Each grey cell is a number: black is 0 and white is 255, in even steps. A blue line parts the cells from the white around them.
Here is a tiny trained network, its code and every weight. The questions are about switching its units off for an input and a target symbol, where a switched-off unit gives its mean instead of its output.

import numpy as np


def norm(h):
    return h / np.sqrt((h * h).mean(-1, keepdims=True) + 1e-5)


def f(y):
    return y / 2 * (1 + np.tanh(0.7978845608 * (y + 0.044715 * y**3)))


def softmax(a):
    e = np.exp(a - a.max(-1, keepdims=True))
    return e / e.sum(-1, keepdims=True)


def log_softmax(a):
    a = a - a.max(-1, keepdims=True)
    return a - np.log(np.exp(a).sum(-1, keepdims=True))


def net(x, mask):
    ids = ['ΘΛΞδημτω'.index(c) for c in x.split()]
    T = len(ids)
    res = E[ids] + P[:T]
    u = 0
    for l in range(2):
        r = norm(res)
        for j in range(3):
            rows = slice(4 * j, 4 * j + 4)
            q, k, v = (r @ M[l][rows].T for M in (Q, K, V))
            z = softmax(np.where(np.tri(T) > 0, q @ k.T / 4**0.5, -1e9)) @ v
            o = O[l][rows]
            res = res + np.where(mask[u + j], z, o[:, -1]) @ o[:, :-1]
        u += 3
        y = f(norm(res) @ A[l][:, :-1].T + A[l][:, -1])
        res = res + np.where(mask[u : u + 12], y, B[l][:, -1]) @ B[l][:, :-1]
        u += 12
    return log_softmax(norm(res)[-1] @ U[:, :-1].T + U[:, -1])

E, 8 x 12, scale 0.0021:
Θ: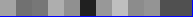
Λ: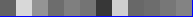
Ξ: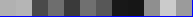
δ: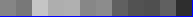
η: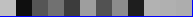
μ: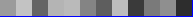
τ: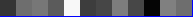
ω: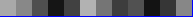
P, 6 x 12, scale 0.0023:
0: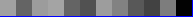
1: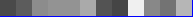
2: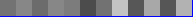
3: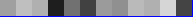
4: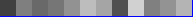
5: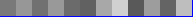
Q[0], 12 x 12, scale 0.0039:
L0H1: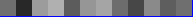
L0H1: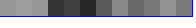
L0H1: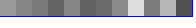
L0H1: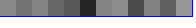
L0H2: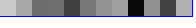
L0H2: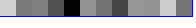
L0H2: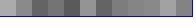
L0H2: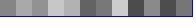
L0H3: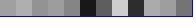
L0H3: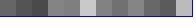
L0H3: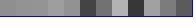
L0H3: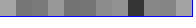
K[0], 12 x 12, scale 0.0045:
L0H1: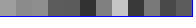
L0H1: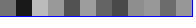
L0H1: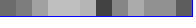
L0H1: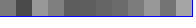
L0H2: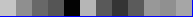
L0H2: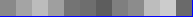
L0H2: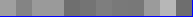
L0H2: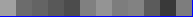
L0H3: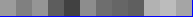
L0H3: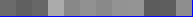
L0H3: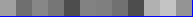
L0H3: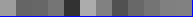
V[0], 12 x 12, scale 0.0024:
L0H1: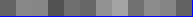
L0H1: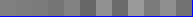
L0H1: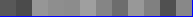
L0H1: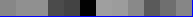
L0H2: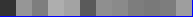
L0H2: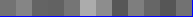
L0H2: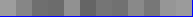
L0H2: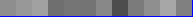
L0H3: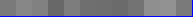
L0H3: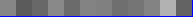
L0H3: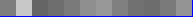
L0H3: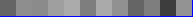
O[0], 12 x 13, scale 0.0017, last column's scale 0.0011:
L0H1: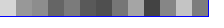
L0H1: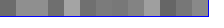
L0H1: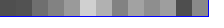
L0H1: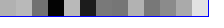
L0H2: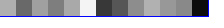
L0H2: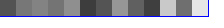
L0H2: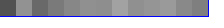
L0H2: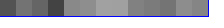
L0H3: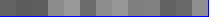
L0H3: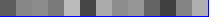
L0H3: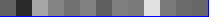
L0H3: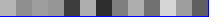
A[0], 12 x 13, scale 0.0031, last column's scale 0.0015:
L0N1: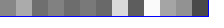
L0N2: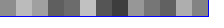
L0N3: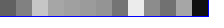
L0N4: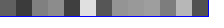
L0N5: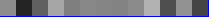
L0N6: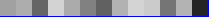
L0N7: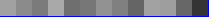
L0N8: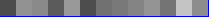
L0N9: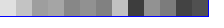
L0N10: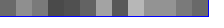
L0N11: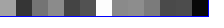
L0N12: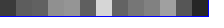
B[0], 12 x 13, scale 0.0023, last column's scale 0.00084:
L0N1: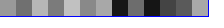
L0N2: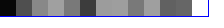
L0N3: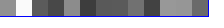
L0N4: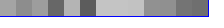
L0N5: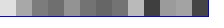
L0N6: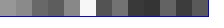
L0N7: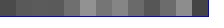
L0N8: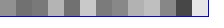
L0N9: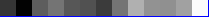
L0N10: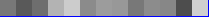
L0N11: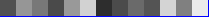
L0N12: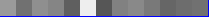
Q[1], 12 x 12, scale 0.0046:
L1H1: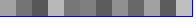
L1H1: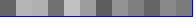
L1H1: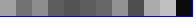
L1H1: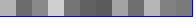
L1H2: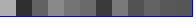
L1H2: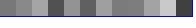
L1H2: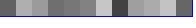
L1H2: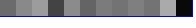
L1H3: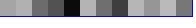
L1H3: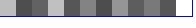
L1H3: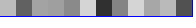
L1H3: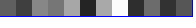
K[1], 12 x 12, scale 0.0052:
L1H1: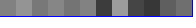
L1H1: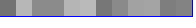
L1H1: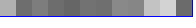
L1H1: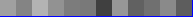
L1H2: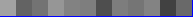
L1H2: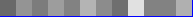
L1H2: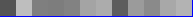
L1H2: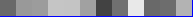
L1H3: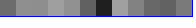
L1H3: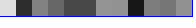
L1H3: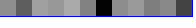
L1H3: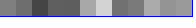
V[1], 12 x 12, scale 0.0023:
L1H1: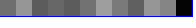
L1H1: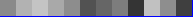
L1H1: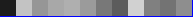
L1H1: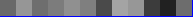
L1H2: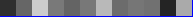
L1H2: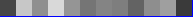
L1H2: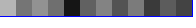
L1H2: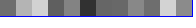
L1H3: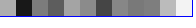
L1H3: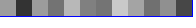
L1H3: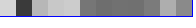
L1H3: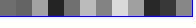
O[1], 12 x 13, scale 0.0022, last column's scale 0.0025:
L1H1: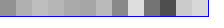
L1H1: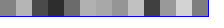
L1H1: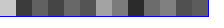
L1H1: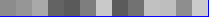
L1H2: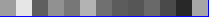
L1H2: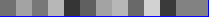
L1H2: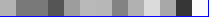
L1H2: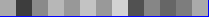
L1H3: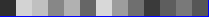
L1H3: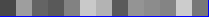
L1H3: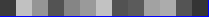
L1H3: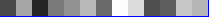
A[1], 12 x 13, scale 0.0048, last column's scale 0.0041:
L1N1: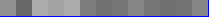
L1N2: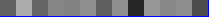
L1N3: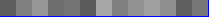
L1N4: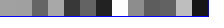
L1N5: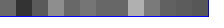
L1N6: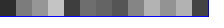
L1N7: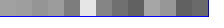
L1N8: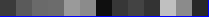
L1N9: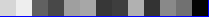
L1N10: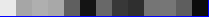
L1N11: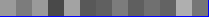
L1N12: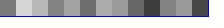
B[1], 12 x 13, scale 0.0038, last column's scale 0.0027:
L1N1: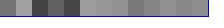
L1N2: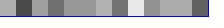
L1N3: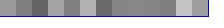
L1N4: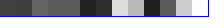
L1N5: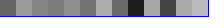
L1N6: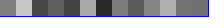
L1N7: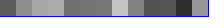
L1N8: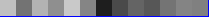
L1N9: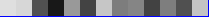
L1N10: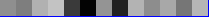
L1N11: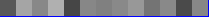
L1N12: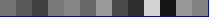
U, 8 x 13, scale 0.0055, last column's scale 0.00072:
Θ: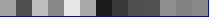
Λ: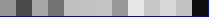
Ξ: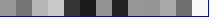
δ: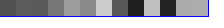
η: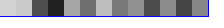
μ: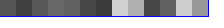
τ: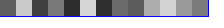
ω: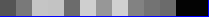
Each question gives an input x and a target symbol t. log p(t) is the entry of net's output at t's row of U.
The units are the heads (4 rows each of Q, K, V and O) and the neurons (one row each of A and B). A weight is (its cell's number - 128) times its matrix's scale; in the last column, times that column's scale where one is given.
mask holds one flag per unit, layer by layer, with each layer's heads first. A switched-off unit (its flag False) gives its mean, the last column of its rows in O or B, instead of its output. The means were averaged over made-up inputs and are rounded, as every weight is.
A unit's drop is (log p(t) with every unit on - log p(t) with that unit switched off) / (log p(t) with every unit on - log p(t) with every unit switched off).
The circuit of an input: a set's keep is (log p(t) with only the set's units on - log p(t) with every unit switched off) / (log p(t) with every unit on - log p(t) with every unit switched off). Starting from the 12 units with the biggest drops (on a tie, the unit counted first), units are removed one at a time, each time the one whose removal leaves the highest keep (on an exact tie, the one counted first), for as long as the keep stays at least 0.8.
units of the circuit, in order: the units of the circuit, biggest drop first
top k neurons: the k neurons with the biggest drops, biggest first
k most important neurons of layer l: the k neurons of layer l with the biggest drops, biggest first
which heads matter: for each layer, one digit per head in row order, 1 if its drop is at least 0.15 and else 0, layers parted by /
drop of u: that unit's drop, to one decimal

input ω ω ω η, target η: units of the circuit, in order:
L1H2; L0N1; L1N9
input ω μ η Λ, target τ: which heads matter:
100 / 011
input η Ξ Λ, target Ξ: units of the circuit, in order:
L1H3; L0N1; L1N10
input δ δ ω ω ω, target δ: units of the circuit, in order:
L0N2; L1H1; L1N5
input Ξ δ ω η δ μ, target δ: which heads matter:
000 / 001
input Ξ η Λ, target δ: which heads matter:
000 / 001
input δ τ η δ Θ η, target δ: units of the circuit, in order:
L1H3; L1N12; L0N1
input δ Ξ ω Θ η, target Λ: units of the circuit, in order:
L1N4; L0N4
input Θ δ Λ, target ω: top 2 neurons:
L0N1; L1N7
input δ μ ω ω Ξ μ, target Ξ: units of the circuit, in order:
L1H3; L1N10
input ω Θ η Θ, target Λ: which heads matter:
000 / 010
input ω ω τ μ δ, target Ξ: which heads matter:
000 / 000
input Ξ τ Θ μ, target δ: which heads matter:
000 / 011
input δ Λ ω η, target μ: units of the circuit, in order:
L1H2; L1H1
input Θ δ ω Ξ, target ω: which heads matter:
100 / 000
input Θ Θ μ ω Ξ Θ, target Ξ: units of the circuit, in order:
L1H3; L1N10
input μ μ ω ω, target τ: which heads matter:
100 / 010
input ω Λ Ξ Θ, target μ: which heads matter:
000 / 010
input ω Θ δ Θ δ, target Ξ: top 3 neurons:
L0N3; L0N2; L1N10
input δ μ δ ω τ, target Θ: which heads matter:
000 / 100
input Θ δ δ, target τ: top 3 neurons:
L0N9; L1N6; L0N11
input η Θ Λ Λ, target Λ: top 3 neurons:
L1N4; L0N1; L0N3
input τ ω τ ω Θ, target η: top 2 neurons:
L0N3; L1N9
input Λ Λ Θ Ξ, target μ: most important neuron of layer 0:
L0N3
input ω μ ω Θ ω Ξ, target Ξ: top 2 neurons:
L0N1; L1N10
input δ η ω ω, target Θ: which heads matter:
000 / 010
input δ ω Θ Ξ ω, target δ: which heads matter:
000 / 100
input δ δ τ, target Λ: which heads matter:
000 / 001
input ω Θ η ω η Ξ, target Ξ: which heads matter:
000 / 001
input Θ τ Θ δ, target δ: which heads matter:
000 / 011
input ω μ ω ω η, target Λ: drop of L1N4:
0.2
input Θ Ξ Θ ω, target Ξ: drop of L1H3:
1.7
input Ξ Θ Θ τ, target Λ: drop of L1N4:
0.2
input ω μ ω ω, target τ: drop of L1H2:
1.1
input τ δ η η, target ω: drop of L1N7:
0.2
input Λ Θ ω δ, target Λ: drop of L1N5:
0.0
